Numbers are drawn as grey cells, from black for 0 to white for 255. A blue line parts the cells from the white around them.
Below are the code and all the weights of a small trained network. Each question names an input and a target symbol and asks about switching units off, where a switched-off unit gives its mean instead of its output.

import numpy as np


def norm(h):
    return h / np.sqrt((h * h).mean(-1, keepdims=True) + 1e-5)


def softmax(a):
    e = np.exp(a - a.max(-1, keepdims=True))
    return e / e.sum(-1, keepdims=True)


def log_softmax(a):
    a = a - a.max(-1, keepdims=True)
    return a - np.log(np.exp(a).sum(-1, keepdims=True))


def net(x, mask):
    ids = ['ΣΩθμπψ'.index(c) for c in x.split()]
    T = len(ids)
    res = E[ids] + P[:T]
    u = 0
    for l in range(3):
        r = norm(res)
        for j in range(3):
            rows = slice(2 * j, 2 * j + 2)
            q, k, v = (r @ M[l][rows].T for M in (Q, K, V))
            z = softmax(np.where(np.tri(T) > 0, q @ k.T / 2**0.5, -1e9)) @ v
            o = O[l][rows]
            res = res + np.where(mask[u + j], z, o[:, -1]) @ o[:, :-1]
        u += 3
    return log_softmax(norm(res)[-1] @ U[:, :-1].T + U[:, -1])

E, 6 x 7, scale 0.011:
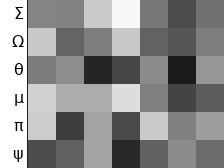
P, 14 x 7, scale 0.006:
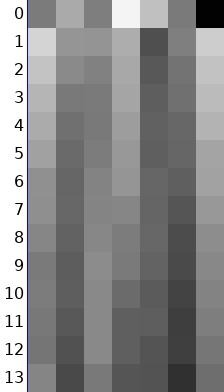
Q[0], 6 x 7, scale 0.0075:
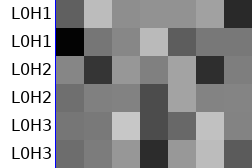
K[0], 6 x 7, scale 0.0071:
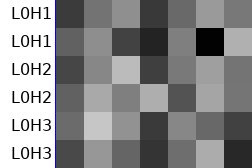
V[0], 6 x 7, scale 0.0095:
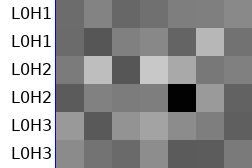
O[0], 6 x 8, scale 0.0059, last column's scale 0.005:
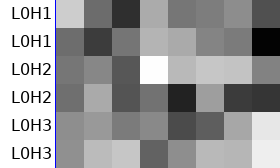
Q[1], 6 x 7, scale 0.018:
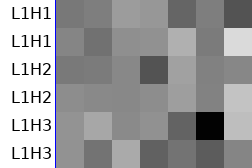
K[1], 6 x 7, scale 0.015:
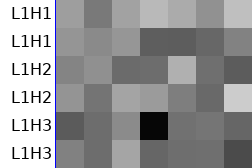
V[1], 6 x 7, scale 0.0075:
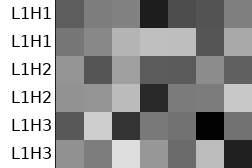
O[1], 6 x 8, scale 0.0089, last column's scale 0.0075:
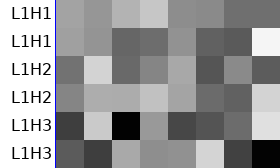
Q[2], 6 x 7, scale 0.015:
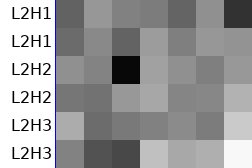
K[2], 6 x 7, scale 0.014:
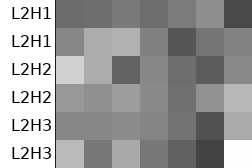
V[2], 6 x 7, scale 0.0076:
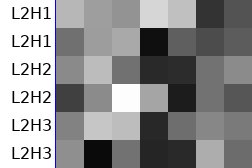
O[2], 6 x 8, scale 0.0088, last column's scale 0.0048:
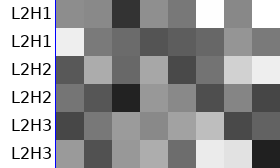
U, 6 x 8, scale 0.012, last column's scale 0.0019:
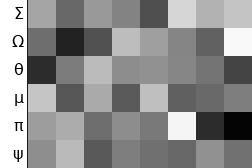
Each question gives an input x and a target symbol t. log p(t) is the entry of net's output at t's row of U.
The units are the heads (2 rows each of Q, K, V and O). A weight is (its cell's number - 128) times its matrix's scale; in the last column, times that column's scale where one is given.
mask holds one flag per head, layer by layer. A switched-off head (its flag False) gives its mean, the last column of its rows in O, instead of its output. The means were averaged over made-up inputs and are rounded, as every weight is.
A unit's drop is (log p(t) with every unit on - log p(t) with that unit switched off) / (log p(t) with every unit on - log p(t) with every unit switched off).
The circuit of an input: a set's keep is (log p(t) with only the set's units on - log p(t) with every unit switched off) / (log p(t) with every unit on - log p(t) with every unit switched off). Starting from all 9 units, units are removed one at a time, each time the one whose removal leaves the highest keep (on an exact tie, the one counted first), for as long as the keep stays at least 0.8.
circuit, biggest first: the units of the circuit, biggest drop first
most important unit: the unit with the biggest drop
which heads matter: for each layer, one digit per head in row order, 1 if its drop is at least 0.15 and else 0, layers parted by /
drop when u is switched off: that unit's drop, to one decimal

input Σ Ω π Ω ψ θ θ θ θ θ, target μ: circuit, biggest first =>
L1H3, L2H2
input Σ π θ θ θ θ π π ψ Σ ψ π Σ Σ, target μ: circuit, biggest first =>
L1H3, L2H2, L0H2, L1H2
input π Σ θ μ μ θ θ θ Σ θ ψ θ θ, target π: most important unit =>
L2H3
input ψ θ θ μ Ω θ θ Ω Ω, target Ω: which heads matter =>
010 / 101 / 010
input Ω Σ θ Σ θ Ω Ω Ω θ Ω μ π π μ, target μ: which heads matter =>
010 / 001 / 000
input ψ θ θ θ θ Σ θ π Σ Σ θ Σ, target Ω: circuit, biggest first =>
L1H3, L2H2
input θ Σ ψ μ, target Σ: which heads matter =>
010 / 001 / 001
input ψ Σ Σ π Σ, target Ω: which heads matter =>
010 / 001 / 010
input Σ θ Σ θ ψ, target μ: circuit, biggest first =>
L1H3, L2H2
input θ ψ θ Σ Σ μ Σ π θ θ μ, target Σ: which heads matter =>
011 / 001 / 001
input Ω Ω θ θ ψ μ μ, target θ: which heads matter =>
011 / 111 / 101
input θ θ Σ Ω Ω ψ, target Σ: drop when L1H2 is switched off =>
0.0
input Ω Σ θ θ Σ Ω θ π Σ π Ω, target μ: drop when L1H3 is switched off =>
0.8
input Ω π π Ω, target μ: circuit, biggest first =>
L1H3
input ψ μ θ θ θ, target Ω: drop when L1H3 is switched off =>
1.0
